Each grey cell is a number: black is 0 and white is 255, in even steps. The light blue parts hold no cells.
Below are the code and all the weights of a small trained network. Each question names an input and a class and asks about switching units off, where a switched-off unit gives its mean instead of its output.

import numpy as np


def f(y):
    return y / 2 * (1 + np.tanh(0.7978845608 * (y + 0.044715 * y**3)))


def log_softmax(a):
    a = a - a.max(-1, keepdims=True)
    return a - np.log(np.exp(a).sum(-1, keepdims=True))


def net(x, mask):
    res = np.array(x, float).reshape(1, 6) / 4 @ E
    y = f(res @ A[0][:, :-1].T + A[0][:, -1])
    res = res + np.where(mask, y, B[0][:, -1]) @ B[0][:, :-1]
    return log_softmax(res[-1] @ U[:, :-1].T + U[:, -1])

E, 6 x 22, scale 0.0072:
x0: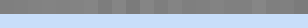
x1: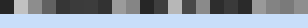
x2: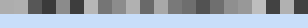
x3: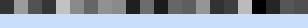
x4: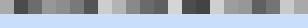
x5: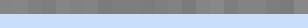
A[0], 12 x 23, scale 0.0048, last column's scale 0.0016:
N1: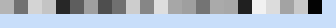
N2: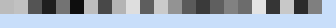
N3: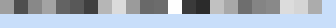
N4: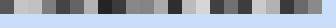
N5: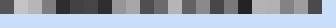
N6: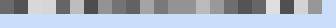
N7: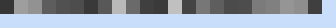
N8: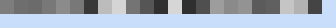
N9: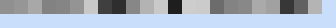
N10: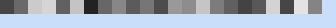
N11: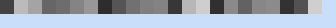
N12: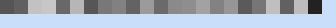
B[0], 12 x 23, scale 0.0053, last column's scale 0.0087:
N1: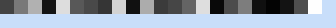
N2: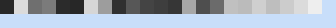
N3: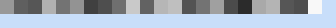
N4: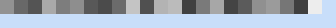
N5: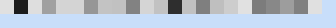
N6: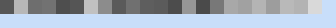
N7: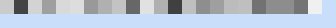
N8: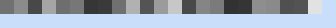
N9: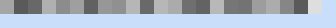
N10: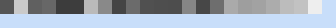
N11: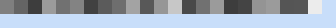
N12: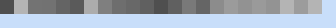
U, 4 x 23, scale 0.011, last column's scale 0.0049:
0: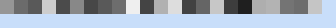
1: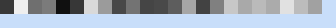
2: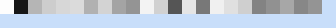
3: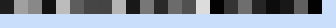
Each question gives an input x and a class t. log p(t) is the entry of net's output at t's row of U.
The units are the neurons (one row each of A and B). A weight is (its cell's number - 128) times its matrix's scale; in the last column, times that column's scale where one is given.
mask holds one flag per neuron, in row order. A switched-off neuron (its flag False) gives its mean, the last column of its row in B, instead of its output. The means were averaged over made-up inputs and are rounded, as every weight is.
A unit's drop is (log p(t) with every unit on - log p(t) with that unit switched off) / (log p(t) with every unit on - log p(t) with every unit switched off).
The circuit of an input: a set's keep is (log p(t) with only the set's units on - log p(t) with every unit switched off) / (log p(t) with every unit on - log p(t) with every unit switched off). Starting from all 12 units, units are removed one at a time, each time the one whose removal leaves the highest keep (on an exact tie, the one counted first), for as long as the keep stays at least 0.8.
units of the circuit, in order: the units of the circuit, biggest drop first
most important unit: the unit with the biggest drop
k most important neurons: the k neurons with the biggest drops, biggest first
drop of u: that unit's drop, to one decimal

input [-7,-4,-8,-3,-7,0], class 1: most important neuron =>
N6
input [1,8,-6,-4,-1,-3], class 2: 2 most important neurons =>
N5, N7
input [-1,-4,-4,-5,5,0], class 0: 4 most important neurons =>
N3, N5, N7, N2
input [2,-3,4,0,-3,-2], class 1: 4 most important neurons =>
N5, N7, N3, N2
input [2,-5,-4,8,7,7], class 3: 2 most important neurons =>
N4, N9
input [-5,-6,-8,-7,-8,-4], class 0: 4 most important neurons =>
N9, N4, N2, N11
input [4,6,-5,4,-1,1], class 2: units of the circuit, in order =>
N7, N5
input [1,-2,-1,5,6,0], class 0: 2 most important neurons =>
N1, N8
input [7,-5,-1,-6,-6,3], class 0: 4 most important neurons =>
N9, N4, N5, N7
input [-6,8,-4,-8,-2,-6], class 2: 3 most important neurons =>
N5, N7, N8
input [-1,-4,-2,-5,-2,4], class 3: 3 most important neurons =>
N1, N5, N7
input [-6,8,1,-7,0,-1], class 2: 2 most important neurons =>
N5, N7
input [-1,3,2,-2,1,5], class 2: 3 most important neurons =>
N10, N5, N6
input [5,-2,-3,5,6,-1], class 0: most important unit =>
N1
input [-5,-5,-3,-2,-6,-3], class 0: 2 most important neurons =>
N5, N7
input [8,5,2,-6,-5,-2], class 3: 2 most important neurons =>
N1, N3
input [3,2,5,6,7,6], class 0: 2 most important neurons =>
N1, N8
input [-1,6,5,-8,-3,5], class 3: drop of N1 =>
1.7
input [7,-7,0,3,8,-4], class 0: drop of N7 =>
0.1
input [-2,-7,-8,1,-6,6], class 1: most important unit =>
N6
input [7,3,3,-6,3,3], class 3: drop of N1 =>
0.9
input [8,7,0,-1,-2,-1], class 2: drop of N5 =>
0.3
